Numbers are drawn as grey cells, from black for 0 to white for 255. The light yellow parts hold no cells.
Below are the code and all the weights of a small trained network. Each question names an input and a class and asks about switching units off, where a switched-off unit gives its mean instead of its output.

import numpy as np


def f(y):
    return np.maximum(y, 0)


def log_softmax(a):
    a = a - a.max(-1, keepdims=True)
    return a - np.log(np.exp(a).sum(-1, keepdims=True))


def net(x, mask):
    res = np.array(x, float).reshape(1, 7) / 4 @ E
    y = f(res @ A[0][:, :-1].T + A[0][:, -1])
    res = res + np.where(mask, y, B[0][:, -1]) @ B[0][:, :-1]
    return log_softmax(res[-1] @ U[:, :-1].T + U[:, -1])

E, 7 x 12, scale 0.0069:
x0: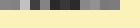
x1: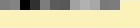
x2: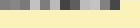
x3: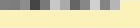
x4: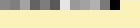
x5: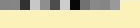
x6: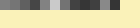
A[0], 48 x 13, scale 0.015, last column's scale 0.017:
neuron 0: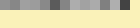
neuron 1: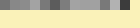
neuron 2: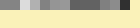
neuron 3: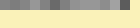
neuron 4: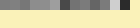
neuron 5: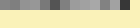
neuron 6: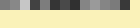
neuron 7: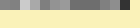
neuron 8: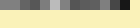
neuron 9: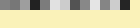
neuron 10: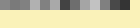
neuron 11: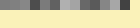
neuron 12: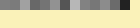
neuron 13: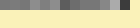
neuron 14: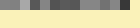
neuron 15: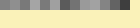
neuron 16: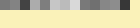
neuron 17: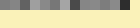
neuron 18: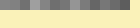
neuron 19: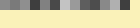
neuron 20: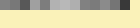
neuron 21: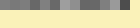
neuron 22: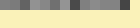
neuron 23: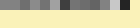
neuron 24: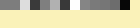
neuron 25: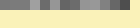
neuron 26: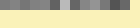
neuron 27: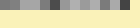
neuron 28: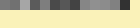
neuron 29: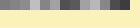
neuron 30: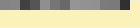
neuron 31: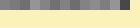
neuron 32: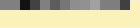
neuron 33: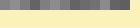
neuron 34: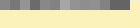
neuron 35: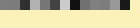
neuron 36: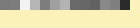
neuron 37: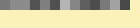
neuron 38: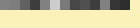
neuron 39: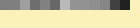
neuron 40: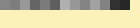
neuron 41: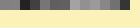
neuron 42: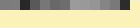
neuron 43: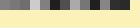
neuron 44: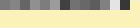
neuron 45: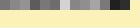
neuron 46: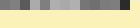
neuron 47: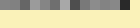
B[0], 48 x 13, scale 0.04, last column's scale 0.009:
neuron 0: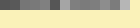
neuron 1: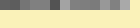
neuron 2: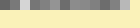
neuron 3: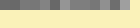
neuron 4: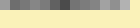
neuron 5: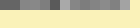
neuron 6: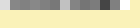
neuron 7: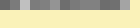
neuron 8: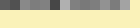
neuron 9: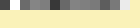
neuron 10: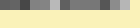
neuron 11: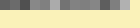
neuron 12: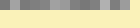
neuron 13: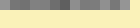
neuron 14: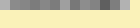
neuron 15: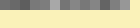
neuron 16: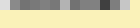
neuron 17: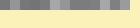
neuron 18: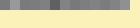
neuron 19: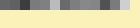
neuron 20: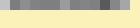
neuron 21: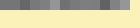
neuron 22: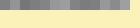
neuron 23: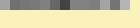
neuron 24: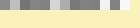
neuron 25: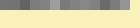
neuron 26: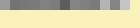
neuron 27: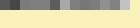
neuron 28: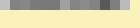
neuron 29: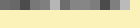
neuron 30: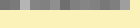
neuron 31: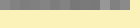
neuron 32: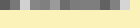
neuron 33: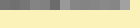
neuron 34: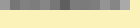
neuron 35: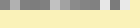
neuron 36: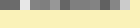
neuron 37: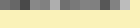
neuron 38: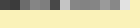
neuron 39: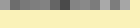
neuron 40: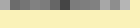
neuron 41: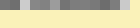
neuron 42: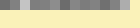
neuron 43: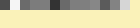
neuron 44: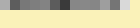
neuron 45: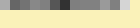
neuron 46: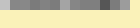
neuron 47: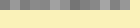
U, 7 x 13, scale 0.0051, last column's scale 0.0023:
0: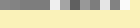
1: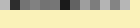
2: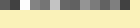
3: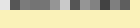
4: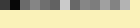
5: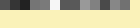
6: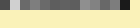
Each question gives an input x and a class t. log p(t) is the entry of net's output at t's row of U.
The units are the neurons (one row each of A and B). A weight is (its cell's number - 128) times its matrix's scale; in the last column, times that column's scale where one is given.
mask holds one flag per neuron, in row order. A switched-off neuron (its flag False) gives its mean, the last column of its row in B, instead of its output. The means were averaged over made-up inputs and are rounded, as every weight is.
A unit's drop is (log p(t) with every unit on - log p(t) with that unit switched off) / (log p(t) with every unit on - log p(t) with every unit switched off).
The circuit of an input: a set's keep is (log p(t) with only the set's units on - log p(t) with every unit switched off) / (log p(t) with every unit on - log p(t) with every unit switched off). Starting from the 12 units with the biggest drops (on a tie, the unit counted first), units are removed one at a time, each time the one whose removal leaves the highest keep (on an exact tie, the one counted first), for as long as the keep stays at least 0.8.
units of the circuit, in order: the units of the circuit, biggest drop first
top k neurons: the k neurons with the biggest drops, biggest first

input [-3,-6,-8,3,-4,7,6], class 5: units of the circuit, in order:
neuron 19
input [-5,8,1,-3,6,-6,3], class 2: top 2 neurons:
neuron 41; neuron 32
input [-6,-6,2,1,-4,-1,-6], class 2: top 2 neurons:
neuron 36; neuron 6
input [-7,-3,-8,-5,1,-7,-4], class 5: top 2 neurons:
neuron 19; neuron 11
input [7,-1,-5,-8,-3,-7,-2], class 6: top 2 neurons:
neuron 43; neuron 35
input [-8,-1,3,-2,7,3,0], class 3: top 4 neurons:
neuron 16; neuron 20; neuron 46; neuron 44
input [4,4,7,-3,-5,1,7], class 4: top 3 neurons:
neuron 38; neuron 8; neuron 19
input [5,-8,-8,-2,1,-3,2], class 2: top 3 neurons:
neuron 36; neuron 2; neuron 7
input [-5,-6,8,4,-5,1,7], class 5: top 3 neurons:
neuron 29; neuron 10; neuron 15
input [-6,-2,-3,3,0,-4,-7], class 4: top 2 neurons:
neuron 27; neuron 0
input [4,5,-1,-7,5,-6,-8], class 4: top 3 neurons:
neuron 27; neuron 0; neuron 9
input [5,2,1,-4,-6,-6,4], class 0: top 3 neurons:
neuron 24; neuron 45; neuron 12
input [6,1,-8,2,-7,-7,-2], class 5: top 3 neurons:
neuron 19; neuron 11; neuron 37
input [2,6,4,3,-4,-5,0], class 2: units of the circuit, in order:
neuron 41
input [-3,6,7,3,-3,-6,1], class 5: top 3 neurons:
neuron 10; neuron 35; neuron 15
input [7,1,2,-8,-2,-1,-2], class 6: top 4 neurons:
neuron 43; neuron 16; neuron 20; neuron 46
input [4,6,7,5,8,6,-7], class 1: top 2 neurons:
neuron 45; neuron 26
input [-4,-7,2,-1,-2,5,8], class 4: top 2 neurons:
neuron 38; neuron 8
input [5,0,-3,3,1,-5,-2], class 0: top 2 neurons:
neuron 24; neuron 16
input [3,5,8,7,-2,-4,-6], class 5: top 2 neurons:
neuron 10; neuron 29
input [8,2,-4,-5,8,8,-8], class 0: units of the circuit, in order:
neuron 35
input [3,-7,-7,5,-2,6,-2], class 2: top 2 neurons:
neuron 36; neuron 2
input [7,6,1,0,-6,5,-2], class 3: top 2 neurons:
neuron 6; neuron 28
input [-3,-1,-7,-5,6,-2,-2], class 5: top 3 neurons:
neuron 19; neuron 11; neuron 37
